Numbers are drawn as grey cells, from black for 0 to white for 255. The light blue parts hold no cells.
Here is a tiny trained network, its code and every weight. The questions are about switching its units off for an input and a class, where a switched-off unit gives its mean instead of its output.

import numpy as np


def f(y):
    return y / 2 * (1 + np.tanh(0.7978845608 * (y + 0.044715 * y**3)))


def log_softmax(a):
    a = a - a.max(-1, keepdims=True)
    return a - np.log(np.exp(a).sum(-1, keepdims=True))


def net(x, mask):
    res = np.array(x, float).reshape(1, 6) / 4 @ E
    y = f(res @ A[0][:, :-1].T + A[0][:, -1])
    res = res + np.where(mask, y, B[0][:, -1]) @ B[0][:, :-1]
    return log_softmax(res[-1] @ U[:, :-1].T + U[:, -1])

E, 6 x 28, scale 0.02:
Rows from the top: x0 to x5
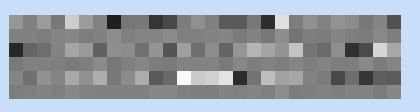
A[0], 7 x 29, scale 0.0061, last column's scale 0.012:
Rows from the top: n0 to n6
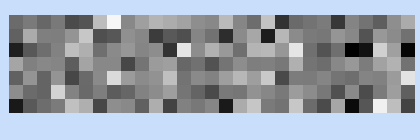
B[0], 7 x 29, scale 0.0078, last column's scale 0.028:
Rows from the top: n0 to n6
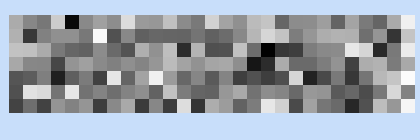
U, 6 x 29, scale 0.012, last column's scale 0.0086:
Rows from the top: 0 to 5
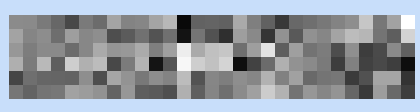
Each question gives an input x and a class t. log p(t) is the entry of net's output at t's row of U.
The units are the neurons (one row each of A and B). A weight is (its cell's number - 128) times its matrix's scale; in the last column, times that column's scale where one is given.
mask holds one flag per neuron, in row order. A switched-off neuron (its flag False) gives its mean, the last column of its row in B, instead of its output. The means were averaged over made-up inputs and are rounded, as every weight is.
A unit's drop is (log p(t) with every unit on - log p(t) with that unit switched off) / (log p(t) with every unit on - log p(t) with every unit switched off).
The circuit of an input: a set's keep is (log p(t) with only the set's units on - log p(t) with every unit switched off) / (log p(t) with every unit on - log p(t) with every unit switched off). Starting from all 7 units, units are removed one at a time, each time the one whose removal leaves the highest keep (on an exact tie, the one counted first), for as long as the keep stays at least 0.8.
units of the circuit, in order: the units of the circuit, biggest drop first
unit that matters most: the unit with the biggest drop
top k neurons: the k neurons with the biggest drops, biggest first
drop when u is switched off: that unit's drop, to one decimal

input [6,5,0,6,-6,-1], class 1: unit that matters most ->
n6
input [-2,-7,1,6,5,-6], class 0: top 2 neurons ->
n2, n6
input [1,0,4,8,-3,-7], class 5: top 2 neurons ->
n4, n1
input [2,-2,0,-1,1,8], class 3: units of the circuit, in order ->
n2, n6, n0
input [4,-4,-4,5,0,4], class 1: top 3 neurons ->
n6, n0, n3
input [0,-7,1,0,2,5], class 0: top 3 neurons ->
n6, n1, n0
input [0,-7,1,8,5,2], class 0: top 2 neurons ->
n2, n6
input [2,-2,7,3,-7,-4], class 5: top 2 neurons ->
n1, n6
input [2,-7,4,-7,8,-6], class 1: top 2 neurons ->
n2, n4
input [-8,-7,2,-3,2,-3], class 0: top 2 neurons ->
n4, n2
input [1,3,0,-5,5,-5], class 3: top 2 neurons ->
n4, n0
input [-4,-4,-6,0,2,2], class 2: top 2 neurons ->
n2, n0
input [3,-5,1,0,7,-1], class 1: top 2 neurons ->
n2, n6
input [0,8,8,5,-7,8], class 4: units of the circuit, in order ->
n6
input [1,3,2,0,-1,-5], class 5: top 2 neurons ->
n4, n2
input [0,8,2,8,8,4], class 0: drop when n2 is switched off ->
0.9
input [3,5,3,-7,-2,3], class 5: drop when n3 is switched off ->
0.0
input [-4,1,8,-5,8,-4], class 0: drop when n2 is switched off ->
1.7
